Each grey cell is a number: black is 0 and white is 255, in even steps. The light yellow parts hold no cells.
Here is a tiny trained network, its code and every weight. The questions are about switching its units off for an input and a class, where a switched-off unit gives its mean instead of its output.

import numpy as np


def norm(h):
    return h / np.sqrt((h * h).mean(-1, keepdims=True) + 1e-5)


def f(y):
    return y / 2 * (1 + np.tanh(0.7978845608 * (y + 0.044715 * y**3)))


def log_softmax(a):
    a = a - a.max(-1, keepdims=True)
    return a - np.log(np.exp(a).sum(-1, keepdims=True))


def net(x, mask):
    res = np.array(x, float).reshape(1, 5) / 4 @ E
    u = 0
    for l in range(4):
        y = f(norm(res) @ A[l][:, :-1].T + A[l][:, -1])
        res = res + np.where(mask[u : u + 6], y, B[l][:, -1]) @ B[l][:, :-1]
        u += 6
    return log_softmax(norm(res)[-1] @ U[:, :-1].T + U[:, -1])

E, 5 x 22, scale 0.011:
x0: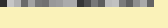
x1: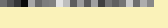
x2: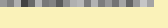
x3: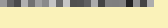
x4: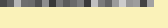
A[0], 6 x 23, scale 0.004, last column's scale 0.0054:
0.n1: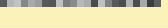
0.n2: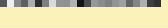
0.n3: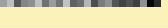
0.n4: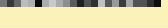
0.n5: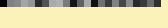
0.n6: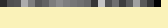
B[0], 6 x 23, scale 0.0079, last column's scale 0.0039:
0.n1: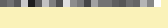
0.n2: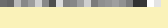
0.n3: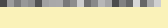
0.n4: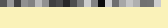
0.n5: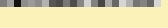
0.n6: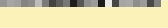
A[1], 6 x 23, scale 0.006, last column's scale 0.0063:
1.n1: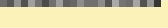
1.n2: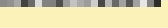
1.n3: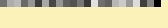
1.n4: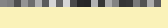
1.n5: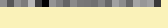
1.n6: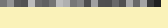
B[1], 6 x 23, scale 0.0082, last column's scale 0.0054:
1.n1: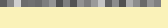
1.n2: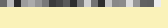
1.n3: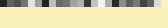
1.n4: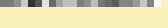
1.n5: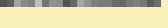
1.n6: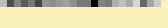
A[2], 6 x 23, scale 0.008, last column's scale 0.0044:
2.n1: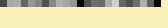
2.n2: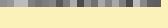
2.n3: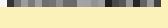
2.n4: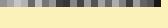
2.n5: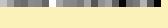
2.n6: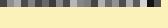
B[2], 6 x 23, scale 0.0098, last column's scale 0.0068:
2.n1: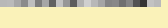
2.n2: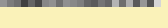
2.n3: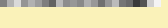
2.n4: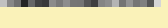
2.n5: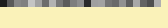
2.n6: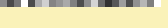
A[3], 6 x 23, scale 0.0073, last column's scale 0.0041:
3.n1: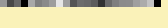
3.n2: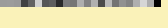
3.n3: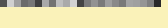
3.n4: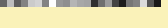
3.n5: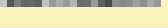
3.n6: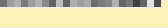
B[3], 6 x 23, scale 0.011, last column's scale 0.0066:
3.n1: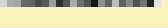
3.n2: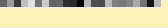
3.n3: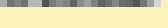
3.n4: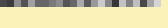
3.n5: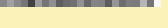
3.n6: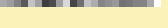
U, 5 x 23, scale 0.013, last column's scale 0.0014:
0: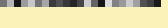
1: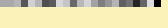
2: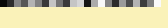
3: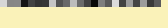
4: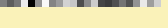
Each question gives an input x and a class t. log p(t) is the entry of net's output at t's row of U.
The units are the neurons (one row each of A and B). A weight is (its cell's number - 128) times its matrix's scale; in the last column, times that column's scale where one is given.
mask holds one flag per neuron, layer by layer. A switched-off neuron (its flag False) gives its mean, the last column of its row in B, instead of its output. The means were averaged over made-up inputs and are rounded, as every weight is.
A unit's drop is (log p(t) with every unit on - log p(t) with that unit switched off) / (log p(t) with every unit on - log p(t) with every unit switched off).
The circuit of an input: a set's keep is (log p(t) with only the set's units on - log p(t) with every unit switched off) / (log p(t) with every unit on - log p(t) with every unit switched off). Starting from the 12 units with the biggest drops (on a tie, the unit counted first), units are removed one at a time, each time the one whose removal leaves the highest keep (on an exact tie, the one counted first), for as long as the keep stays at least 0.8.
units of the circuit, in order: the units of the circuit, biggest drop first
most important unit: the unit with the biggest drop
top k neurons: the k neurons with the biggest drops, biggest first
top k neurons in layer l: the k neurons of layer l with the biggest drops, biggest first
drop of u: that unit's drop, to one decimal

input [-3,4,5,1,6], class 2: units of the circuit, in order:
[1.n3]
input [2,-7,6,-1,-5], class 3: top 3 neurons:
[2.n4; 2.n2; 0.n4]
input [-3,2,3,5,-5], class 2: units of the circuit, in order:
[3.n4; 2.n5]
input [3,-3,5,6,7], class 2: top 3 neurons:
[1.n3; 0.n1; 2.n6]
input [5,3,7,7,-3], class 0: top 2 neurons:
[1.n2; 3.n2]
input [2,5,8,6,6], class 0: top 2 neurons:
[1.n2; 3.n2]
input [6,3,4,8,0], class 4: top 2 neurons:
[1.n4; 2.n3]
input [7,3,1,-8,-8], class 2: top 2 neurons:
[2.n5; 3.n4]
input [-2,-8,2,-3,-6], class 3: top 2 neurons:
[2.n4; 2.n2]
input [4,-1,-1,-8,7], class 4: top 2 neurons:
[2.n6; 0.n1]
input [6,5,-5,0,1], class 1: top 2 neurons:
[0.n2; 1.n2]
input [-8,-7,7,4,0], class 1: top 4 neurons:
[2.n3; 0.n4; 0.n5; 3.n6]
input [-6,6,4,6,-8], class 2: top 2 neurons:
[2.n5; 3.n4]
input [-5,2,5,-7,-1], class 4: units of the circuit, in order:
[2.n6]
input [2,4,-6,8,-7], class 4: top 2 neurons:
[1.n4; 1.n3]
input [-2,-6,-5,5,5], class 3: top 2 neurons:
[2.n4; 1.n2]
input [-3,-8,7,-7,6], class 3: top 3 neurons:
[2.n4; 2.n2; 0.n4]
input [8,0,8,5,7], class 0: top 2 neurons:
[1.n2; 3.n2]
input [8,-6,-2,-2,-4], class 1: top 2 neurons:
[2.n1; 0.n2]
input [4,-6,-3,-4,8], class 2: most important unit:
1.n3
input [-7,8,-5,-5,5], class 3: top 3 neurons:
[1.n6; 3.n1; 0.n2]
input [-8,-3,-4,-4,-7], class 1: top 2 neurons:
[2.n3; 3.n6]
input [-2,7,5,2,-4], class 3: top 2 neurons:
[3.n1; 1.n6]
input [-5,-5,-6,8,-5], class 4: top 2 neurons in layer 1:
[1.n4; 1.n2]
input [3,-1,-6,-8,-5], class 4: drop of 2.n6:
0.4
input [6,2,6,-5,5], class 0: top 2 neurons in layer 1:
[1.n2; 1.n3]
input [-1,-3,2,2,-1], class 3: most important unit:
0.n1
